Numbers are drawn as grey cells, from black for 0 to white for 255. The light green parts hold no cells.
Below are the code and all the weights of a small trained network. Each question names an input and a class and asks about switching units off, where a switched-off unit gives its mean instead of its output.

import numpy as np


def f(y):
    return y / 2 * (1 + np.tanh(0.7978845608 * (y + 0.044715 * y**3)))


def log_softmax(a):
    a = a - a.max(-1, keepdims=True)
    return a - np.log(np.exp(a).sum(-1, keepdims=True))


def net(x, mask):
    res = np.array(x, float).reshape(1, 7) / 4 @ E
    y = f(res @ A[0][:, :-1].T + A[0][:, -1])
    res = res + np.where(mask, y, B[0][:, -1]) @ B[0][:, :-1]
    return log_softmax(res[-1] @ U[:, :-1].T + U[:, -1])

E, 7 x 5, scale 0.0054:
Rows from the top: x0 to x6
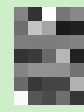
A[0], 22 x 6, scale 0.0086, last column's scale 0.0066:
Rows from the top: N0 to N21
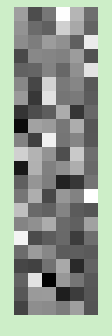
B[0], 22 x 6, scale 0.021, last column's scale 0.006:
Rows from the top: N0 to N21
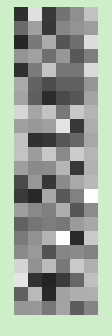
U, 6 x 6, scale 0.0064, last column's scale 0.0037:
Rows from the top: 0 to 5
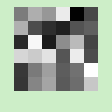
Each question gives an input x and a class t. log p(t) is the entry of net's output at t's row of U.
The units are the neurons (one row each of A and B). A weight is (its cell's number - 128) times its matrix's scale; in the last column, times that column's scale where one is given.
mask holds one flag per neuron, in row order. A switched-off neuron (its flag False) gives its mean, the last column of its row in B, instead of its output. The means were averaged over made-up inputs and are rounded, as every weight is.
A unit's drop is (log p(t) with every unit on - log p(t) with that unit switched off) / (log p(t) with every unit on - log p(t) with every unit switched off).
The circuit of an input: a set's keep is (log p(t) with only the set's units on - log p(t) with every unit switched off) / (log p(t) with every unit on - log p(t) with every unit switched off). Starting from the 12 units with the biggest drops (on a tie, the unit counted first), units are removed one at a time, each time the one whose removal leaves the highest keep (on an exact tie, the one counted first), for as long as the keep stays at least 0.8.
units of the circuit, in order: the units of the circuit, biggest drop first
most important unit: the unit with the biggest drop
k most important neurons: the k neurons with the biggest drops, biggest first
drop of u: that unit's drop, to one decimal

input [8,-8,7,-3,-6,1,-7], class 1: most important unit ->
N9
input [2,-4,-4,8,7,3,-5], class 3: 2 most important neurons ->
(N7; N18)
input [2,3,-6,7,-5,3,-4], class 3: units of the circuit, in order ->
(N7; N18)
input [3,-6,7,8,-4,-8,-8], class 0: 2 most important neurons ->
(N8; N11)
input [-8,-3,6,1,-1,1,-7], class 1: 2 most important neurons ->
(N19; N16)
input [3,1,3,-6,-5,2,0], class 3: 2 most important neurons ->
(N10; N13)
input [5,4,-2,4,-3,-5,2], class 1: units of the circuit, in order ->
(N9; N6)
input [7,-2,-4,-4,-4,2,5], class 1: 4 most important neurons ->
(N6; N9; N5; N8)
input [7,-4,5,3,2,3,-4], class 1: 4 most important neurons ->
(N9; N6; N5; N16)
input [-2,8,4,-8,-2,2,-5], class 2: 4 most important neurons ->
(N20; N12; N7; N18)
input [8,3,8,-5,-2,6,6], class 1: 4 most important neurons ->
(N6; N9; N5; N8)
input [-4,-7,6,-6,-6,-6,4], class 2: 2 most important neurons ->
(N0; N1)
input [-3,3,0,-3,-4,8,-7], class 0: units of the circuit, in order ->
(N8; N11)
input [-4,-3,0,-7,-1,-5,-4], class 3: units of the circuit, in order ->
(N10)
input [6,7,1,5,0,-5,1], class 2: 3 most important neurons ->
(N20; N12; N19)
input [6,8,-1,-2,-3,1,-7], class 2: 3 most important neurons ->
(N20; N12; N16)
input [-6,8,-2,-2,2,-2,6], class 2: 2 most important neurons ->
(N12; N20)
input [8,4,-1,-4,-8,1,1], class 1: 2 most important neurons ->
(N9; N6)
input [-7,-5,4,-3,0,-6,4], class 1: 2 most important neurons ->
(N19; N4)
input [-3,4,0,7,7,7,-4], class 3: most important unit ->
N7
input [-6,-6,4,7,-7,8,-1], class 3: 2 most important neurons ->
(N7; N18)
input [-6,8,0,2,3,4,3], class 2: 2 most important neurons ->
(N12; N20)
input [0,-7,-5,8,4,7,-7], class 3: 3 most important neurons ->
(N7; N18; N16)
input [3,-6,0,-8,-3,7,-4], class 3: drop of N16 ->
0.1
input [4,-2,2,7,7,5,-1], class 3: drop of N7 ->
0.3
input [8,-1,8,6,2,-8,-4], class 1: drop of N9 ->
0.4
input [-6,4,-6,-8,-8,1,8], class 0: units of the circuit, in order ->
(N16)
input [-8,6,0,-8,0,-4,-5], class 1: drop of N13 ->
0.1
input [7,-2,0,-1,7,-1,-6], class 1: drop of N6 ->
0.3
